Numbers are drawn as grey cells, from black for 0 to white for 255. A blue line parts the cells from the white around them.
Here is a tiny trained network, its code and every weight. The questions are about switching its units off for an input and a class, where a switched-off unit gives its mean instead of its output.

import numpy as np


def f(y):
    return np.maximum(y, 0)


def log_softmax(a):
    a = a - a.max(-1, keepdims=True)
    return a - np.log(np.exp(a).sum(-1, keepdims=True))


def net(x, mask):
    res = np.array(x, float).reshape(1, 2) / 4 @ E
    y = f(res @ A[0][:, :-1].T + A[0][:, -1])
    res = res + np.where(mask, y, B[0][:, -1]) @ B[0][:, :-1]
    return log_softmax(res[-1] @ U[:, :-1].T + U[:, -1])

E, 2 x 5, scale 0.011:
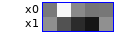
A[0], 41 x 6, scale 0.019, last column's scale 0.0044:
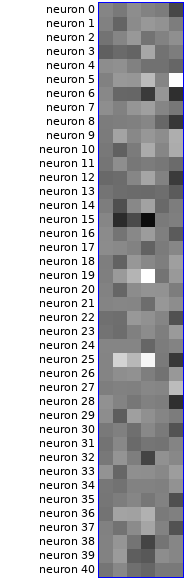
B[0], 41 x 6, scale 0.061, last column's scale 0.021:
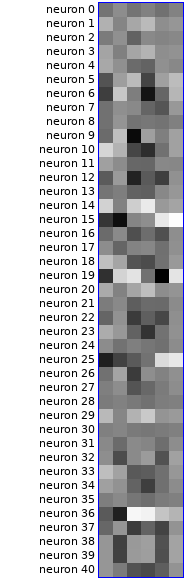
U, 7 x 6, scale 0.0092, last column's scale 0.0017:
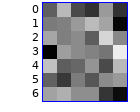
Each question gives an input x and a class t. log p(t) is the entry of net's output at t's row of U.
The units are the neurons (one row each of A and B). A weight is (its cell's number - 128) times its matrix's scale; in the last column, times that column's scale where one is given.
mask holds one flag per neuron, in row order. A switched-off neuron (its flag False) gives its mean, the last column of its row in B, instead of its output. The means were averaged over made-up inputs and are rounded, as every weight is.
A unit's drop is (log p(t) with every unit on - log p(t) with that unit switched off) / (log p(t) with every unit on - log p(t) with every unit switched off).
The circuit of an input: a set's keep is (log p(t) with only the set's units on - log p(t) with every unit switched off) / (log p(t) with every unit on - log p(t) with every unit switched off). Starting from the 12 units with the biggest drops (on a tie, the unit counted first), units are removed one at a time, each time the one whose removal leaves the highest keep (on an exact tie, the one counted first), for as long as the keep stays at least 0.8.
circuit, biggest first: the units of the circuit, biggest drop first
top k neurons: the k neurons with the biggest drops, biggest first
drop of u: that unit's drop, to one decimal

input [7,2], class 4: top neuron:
[neuron 15]
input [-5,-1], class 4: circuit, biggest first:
[neuron 19; neuron 25; neuron 15]
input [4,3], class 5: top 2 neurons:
[neuron 19; neuron 14]
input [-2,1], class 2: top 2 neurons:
[neuron 19; neuron 25]
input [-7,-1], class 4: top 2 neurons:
[neuron 25; neuron 19]
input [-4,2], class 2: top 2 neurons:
[neuron 19; neuron 25]
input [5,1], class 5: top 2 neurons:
[neuron 19; neuron 14]
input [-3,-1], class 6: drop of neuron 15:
0.3
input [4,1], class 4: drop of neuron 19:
0.3
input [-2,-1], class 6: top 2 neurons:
[neuron 15; neuron 25]
